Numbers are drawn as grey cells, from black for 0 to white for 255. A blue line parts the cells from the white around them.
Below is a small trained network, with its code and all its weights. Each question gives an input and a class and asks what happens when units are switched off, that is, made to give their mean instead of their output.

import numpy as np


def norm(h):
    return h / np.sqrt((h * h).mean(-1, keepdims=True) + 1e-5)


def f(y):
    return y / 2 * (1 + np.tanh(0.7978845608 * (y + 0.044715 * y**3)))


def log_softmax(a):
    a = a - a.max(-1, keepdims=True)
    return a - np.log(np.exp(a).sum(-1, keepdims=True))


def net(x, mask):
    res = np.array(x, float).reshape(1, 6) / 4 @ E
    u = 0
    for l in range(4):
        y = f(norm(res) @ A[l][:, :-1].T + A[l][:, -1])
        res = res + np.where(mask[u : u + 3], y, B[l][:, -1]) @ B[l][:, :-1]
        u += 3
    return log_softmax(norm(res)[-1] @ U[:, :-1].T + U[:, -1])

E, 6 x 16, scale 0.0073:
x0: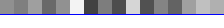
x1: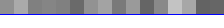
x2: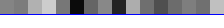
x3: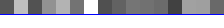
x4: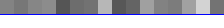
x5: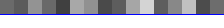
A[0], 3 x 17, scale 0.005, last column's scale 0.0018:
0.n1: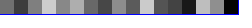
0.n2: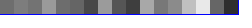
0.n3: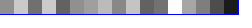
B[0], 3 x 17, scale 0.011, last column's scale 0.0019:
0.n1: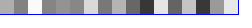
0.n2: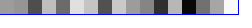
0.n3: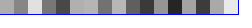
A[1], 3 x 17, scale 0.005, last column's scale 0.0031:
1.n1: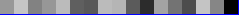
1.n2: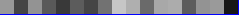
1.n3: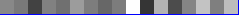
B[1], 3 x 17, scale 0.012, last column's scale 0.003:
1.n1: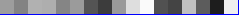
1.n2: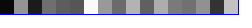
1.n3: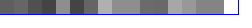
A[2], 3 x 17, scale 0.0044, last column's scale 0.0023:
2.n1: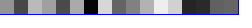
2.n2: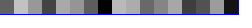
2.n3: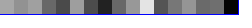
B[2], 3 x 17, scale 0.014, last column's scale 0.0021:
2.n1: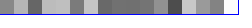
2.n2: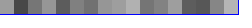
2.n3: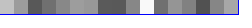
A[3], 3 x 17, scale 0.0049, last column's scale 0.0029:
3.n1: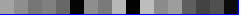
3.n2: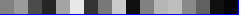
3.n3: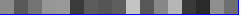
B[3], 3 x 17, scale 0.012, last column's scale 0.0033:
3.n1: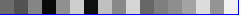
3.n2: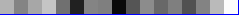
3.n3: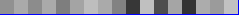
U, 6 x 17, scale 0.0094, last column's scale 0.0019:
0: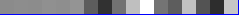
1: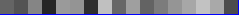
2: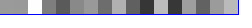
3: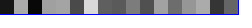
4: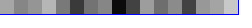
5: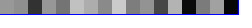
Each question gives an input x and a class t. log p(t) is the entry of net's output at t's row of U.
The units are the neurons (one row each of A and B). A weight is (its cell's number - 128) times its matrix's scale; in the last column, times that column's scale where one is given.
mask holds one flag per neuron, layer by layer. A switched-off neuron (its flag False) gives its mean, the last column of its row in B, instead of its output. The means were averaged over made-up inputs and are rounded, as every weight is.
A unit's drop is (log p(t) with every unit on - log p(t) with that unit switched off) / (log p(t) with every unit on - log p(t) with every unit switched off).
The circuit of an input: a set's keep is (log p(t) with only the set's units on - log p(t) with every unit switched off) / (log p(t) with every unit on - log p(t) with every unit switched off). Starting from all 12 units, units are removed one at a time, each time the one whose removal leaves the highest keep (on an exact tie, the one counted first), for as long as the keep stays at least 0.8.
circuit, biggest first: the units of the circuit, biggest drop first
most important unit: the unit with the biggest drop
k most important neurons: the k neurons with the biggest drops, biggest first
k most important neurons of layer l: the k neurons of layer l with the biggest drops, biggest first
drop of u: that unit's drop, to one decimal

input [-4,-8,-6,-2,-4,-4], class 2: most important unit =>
0.n1
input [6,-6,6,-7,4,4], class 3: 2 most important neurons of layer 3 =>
(3.n1; 3.n2)
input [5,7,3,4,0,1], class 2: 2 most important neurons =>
(0.n3; 3.n1)
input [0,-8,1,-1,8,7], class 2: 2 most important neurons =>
(0.n1; 1.n1)
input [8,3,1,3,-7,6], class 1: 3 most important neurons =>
(1.n3; 0.n2; 1.n1)
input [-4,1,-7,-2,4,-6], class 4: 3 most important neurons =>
(3.n2; 0.n1; 0.n2)
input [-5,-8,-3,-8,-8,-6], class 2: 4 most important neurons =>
(0.n1; 0.n2; 2.n1; 1.n3)
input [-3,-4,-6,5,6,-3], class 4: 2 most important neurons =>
(3.n2; 1.n2)
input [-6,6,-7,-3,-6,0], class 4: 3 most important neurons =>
(3.n2; 0.n1; 0.n2)
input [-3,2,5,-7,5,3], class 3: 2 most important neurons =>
(2.n1; 1.n2)
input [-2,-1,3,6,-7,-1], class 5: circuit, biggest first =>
(3.n3; 2.n2)
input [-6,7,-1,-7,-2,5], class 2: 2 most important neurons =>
(0.n3; 2.n1)
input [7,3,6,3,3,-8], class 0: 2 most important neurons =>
(1.n1; 3.n1)
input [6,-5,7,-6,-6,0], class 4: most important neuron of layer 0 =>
(0.n2)
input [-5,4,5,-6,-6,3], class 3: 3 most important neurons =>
(2.n1; 0.n2; 1.n1)
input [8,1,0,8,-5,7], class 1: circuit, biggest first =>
(1.n3; 1.n1)
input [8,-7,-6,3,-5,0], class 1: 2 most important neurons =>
(1.n3; 0.n3)
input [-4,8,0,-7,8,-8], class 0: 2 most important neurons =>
(1.n1; 0.n1)
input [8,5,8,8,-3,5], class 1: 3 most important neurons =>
(1.n3; 1.n1; 1.n2)
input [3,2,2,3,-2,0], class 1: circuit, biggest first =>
(1.n3)
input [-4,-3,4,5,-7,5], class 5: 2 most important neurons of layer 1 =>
(1.n1; 1.n2)
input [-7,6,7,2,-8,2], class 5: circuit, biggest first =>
(3.n3; 3.n2)
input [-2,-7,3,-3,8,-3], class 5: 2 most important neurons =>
(0.n2; 0.n3)
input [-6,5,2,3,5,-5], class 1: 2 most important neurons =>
(3.n1; 2.n1)
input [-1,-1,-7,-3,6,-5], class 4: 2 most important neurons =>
(3.n2; 0.n2)
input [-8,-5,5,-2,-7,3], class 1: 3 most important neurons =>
(3.n1; 0.n2; 1.n1)
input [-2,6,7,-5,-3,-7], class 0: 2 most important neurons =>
(1.n1; 0.n1)
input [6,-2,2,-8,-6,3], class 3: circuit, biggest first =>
(2.n1; 1.n2)
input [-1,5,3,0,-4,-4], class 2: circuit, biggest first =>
(0.n3)
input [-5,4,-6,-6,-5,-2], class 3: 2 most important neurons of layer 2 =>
(2.n1; 2.n3)
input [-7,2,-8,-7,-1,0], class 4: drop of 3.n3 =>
-0.1
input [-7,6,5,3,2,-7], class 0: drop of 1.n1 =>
1.3
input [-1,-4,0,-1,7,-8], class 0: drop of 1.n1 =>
1.2
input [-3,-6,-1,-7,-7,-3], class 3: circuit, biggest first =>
(1.n2)
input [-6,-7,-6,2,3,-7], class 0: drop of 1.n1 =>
1.2
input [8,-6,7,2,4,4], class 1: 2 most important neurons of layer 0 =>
(0.n3; 0.n1)
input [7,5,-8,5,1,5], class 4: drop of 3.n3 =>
-0.1
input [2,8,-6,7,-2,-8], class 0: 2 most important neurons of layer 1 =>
(1.n1; 1.n2)
